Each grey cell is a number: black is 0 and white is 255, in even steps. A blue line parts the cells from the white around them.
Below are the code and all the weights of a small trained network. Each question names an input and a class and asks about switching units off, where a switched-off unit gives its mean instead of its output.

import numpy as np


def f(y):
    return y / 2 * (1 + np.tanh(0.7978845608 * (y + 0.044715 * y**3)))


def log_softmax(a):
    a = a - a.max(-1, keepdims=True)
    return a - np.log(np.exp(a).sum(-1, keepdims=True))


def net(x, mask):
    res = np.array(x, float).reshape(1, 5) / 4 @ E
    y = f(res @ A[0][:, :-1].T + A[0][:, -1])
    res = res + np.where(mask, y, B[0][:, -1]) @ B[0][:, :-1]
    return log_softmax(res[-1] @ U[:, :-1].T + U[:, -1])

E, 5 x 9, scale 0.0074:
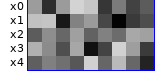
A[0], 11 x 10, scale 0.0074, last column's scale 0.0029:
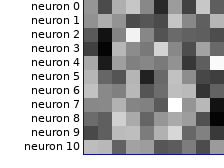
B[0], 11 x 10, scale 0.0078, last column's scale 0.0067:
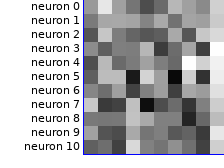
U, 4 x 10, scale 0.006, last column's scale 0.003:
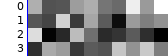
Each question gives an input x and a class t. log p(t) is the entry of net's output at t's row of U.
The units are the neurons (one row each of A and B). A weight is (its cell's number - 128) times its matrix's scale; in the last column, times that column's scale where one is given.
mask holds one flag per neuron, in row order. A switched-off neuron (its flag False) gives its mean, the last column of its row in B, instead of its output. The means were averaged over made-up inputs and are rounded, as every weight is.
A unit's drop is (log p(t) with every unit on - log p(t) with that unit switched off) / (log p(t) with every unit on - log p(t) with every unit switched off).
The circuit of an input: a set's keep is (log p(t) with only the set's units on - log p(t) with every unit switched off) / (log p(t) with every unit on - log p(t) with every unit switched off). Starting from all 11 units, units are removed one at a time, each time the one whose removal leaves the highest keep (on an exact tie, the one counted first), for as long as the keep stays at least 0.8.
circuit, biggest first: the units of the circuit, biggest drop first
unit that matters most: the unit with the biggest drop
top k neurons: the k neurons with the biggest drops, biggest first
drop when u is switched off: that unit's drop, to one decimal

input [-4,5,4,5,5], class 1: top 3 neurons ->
(neuron 5; neuron 7; neuron 9)
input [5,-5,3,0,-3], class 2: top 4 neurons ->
(neuron 9; neuron 7; neuron 3; neuron 5)
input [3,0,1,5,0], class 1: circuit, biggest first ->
(neuron 5; neuron 6)
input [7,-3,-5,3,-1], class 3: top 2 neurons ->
(neuron 2; neuron 0)
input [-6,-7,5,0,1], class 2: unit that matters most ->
neuron 7
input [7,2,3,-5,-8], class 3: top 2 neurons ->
(neuron 2; neuron 0)
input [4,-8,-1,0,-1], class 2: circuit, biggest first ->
(neuron 7; neuron 9)
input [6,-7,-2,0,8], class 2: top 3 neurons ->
(neuron 9; neuron 7; neuron 8)
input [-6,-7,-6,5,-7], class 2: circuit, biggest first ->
(neuron 7; neuron 4)
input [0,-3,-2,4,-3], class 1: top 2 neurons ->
(neuron 5; neuron 10)
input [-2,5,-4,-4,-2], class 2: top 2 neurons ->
(neuron 5; neuron 4)
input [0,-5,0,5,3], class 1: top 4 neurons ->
(neuron 5; neuron 6; neuron 10; neuron 1)
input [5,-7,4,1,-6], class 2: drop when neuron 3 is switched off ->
0.1
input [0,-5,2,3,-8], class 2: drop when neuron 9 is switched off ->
0.1
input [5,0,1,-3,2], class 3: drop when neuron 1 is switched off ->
0.0
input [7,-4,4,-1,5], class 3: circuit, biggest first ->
(neuron 2)
